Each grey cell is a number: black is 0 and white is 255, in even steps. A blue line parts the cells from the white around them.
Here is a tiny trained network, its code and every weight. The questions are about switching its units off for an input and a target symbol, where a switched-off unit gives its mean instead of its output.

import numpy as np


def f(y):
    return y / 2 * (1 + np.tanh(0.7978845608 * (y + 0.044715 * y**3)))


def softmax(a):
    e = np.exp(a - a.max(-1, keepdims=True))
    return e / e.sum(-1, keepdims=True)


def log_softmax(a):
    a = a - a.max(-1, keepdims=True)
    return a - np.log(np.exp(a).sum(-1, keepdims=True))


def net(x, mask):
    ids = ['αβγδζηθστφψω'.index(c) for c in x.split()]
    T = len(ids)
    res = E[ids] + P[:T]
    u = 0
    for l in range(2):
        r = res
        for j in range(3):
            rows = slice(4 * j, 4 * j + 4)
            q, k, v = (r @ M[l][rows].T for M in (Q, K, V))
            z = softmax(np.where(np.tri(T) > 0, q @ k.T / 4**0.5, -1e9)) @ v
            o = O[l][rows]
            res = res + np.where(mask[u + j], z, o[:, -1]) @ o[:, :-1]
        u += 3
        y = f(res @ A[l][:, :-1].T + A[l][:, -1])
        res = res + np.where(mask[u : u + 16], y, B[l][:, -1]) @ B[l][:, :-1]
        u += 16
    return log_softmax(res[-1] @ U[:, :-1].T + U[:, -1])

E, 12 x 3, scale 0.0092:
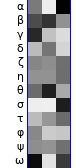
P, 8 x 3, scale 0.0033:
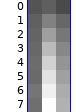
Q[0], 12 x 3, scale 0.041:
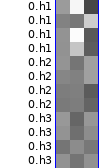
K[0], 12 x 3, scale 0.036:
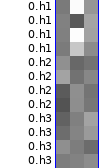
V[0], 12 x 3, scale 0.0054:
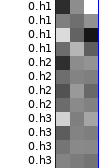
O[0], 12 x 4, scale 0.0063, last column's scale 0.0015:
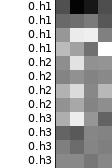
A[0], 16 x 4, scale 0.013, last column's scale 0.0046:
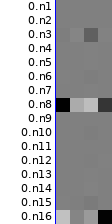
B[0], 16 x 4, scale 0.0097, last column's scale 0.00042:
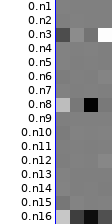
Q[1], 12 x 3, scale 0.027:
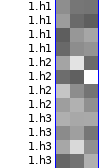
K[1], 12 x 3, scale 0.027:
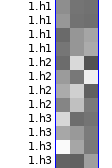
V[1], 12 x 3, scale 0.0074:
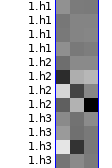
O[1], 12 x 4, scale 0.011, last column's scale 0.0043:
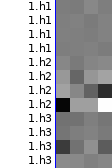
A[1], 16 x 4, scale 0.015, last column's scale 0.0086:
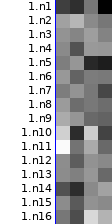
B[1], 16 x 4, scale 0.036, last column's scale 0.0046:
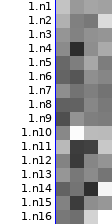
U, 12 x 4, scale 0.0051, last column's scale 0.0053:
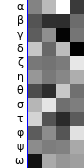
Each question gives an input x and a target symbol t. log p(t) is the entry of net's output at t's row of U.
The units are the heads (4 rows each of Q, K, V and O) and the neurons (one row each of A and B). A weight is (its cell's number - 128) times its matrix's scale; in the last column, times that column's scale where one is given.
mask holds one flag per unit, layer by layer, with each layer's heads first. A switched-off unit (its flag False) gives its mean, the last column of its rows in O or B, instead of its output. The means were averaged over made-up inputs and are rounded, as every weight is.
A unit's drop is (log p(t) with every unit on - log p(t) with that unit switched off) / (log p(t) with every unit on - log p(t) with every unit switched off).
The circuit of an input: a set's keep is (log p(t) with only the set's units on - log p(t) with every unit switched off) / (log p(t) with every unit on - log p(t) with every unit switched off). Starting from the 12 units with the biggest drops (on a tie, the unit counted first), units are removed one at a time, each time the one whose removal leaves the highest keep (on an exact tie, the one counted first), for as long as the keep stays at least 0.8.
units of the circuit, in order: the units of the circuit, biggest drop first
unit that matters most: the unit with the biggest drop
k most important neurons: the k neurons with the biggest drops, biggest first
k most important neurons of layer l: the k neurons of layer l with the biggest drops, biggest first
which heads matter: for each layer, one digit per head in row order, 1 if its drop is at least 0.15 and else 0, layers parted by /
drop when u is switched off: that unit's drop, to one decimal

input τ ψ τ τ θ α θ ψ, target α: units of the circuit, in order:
1.n14; 1.n11
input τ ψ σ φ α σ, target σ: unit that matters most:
1.h2
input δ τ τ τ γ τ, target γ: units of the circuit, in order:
0.h1; 1.n14; 1.n16
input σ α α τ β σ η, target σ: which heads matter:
100 / 000
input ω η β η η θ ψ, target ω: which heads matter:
000 / 010
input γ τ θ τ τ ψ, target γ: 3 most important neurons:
1.n14; 1.n16; 0.n8
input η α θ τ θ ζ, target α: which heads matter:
100 / 010
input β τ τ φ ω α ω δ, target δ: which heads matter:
000 / 010
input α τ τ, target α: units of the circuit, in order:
1.h2; 0.h1; 1.n14
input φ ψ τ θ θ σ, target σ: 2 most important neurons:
0.n16; 1.n2
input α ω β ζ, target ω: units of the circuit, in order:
1.h2; 0.n8
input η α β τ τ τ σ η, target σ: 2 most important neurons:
0.n16; 1.n16
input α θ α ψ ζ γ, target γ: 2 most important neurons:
1.n14; 0.n8
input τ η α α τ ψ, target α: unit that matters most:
0.h1
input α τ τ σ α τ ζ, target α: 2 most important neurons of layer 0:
0.n16; 0.n3
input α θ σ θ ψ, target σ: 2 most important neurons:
0.n16; 1.n16
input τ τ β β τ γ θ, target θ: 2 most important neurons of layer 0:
0.n8; 0.n16
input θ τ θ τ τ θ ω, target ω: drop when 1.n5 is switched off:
0.2
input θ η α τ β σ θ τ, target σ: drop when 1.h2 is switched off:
0.4
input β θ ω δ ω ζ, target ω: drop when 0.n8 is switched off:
0.1
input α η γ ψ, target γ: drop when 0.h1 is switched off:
1.4
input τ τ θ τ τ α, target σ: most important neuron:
1.n2
